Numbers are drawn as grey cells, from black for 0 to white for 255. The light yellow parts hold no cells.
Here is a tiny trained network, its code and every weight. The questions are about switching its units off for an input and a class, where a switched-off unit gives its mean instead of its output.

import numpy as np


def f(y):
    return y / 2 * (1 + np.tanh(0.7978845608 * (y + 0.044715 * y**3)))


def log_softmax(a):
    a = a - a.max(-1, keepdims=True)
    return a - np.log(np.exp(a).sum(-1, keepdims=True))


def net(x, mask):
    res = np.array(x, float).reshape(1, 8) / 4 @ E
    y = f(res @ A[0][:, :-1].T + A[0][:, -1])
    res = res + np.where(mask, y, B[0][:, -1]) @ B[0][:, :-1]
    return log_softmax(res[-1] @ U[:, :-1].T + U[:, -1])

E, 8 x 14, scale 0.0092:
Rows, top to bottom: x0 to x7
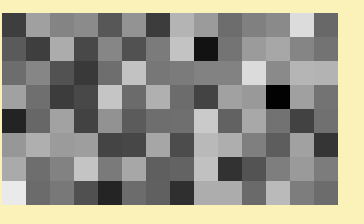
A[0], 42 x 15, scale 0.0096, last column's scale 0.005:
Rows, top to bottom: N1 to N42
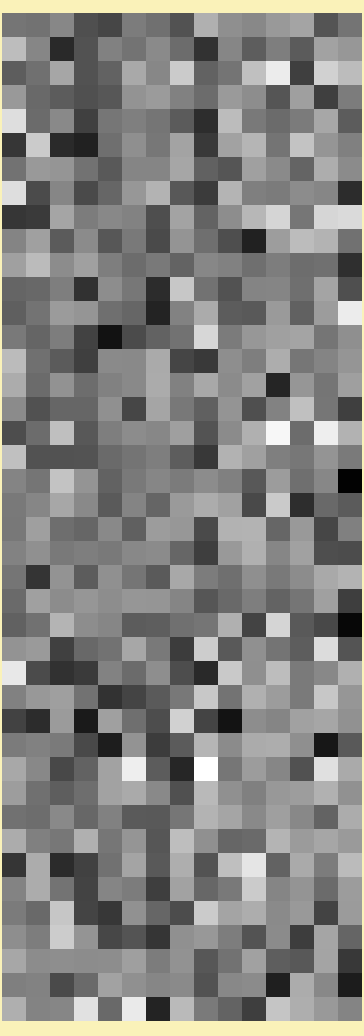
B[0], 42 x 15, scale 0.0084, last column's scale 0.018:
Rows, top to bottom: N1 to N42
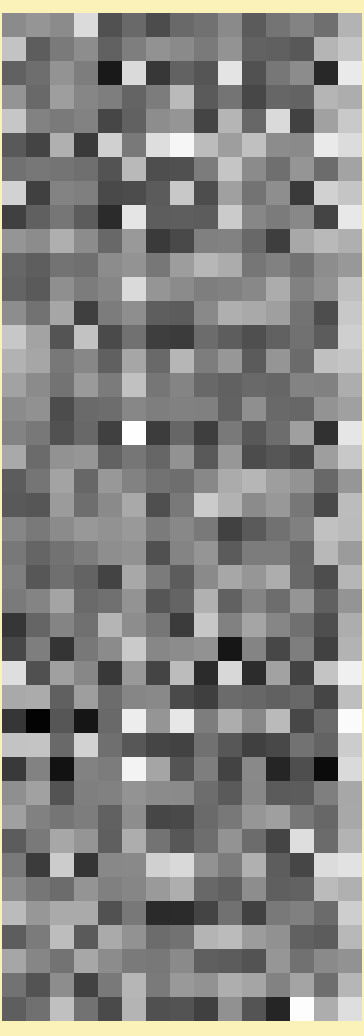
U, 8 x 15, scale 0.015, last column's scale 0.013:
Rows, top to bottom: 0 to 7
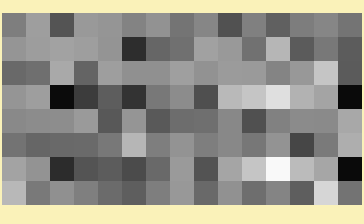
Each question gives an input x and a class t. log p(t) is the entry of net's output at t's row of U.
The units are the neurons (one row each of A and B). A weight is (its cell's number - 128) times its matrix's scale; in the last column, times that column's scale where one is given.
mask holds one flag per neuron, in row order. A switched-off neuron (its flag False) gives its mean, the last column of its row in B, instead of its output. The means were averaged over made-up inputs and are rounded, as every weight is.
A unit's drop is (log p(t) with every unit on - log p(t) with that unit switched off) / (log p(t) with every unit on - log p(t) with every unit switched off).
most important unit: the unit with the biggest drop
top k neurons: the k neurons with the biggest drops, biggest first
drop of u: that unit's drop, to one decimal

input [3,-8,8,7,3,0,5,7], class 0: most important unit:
N32
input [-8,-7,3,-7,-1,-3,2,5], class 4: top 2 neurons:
N30, N42
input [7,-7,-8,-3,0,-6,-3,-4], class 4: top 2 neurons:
N6, N36
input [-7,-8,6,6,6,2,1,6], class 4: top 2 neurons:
N30, N38
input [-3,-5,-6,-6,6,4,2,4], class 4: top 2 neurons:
N32, N38
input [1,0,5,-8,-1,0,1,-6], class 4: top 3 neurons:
N42, N35, N3
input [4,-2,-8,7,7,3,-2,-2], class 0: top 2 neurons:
N30, N28
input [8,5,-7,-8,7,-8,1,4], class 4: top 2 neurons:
N42, N31
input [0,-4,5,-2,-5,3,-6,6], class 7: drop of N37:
0.0
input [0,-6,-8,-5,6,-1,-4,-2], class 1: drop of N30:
0.2
